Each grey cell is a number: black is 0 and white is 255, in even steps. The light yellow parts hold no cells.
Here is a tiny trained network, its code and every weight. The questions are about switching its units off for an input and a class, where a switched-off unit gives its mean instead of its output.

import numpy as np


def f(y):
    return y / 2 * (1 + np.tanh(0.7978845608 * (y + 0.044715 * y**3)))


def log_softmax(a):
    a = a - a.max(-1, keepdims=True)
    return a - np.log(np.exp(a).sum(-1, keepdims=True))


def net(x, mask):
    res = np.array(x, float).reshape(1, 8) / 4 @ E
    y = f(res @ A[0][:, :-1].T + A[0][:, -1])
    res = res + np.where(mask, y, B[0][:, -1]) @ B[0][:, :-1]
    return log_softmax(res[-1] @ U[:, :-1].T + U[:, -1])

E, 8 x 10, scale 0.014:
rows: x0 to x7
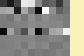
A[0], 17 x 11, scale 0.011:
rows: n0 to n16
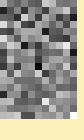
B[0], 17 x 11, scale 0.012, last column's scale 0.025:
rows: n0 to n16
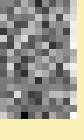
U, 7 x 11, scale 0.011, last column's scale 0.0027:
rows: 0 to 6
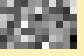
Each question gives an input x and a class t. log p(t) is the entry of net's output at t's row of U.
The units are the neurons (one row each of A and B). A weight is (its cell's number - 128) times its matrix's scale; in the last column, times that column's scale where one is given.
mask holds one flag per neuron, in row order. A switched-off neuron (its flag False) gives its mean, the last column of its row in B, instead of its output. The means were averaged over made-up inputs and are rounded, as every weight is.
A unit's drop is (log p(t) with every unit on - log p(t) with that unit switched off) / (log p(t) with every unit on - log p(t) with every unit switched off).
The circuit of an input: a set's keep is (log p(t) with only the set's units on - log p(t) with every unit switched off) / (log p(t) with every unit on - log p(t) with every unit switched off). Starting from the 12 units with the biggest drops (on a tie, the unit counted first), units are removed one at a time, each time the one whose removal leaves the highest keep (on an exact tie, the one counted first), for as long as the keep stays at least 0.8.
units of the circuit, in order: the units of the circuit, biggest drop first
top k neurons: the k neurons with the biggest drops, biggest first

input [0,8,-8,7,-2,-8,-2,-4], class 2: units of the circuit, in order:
[n0]
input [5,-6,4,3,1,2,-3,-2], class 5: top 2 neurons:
[n1; n6]
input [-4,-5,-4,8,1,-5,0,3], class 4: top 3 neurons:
[n9; n6; n13]
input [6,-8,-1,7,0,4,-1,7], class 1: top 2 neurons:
[n10; n4]
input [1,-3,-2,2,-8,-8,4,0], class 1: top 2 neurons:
[n9; n5]
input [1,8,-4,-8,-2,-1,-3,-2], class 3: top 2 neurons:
[n2; n16]
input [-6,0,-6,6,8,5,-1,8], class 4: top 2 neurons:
[n1; n13]
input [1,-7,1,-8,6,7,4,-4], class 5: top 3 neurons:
[n1; n4; n16]
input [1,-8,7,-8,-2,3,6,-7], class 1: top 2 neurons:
[n4; n9]
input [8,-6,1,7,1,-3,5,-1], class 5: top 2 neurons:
[n1; n6]
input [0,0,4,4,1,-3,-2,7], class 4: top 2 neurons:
[n9; n3]
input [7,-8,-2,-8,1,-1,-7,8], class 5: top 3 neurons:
[n1; n6; n13]
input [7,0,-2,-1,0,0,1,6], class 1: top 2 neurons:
[n4; n13]
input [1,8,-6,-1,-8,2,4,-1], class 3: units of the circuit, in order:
[n5]
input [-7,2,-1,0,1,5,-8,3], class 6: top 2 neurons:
[n6; n5]
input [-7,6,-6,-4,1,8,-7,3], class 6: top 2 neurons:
[n6; n8]
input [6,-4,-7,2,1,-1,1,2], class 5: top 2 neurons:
[n6; n1]
